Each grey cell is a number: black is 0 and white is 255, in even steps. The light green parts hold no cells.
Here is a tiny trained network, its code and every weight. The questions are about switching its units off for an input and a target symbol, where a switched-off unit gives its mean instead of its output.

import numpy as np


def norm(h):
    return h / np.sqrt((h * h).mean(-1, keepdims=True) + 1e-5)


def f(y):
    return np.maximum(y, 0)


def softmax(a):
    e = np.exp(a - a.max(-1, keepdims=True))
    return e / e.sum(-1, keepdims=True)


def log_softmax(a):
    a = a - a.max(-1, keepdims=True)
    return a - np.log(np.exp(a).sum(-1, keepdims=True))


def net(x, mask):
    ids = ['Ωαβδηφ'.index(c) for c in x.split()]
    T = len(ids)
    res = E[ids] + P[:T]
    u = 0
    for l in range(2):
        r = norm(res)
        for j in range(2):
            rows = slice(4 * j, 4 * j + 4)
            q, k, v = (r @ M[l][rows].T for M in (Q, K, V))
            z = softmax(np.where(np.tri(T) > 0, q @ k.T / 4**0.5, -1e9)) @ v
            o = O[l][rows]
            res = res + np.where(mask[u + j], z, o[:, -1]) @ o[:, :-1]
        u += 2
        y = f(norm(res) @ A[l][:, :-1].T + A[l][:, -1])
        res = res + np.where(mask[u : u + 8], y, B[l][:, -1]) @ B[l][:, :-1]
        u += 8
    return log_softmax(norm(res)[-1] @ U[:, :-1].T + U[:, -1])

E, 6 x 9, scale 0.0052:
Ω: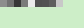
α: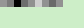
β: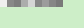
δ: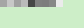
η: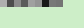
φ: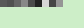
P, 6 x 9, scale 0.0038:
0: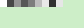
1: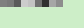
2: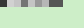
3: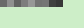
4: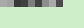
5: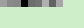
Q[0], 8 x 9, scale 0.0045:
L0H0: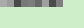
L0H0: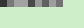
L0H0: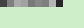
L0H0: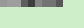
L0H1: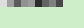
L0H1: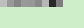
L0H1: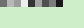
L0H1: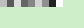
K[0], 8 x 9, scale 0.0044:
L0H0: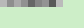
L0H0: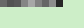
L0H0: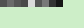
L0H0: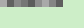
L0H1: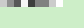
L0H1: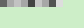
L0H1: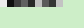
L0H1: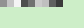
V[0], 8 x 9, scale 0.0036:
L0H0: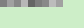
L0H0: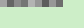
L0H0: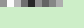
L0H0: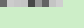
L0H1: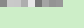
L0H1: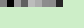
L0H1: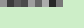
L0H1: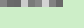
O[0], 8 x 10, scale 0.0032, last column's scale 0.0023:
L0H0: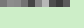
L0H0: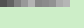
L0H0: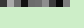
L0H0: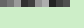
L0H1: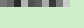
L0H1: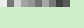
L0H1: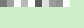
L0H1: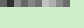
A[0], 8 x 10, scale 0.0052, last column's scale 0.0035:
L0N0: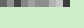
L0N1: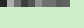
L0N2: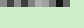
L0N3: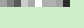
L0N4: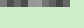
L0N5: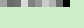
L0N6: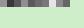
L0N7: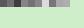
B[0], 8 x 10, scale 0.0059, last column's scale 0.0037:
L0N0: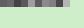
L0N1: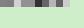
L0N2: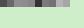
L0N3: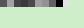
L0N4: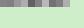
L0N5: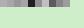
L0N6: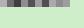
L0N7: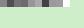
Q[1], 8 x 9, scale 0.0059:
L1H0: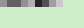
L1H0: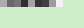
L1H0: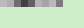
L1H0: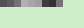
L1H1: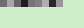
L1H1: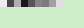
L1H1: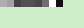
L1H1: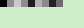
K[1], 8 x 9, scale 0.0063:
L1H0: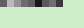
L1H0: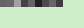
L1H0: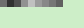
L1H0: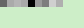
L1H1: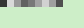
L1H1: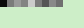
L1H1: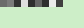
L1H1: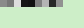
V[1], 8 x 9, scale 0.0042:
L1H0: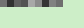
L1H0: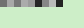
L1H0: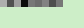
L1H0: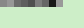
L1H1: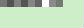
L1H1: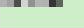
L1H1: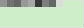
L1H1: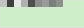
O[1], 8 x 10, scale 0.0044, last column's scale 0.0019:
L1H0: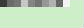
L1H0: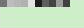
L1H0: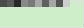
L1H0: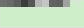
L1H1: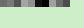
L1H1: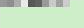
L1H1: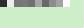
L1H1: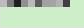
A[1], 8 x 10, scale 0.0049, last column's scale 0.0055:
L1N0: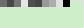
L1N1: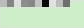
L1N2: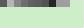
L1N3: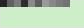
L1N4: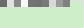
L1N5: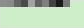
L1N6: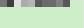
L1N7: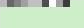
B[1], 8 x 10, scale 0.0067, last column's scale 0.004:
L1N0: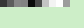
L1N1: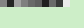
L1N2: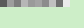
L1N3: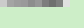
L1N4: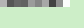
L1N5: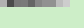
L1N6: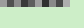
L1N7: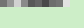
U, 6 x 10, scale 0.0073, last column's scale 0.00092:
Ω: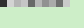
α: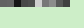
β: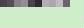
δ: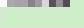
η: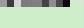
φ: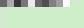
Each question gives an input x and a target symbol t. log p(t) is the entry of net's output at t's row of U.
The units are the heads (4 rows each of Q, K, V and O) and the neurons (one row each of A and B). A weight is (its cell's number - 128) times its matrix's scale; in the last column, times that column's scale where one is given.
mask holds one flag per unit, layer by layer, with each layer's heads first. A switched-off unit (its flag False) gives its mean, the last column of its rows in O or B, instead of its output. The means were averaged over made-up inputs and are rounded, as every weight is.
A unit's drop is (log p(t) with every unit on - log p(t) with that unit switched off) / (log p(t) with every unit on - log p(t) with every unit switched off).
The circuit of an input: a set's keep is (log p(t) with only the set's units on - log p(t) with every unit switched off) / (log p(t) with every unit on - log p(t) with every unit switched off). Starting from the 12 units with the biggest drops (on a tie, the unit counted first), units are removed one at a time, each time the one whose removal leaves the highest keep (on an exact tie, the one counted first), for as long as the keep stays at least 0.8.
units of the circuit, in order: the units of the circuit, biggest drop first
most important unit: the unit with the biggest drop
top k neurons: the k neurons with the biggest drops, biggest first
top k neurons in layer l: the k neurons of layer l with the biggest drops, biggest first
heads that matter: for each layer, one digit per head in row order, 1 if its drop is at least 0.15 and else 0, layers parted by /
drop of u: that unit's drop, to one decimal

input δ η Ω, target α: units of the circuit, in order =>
L1H0, L0H0
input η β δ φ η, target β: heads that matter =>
10 / 00
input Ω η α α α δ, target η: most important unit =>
L0N3
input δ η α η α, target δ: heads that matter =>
10 / 00
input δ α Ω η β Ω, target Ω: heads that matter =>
10 / 01
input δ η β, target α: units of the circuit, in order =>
L1H0, L0H1
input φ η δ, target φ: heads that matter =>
01 / 01
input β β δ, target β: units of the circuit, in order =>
L1H1, L1N0
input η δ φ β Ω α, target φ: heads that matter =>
10 / 01
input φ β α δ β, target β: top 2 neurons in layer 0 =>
L0N3, L0N2
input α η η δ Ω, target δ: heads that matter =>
10 / 01
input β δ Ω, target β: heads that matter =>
11 / 01
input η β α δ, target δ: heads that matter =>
10 / 11
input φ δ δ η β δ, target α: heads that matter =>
11 / 01
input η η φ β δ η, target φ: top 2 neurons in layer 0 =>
L0N2, L0N3
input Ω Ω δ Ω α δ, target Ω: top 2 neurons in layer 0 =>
L0N1, L0N3
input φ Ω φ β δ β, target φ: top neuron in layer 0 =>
L0N2
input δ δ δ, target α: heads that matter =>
11 / 10
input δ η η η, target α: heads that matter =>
00 / 10
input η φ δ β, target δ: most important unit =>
L1H0
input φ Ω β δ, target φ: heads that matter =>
11 / 11
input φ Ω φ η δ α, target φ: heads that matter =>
11 / 01
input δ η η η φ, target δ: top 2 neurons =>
L1N3, L0N3
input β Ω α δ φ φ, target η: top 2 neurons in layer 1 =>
L1N3, L1N0
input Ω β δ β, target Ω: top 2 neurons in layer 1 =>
L1N2, L1N4
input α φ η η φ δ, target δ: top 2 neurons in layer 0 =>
L0N3, L0N7
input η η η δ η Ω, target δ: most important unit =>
L1N3
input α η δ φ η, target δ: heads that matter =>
10 / 01
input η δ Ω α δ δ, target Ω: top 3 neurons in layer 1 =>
L1N2, L1N4, L1N1
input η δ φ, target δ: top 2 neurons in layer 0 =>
L0N1, L0N7
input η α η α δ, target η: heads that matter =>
11 / 01
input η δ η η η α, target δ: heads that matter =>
10 / 00
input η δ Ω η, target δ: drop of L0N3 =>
0.1
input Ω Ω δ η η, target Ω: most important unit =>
L1H1
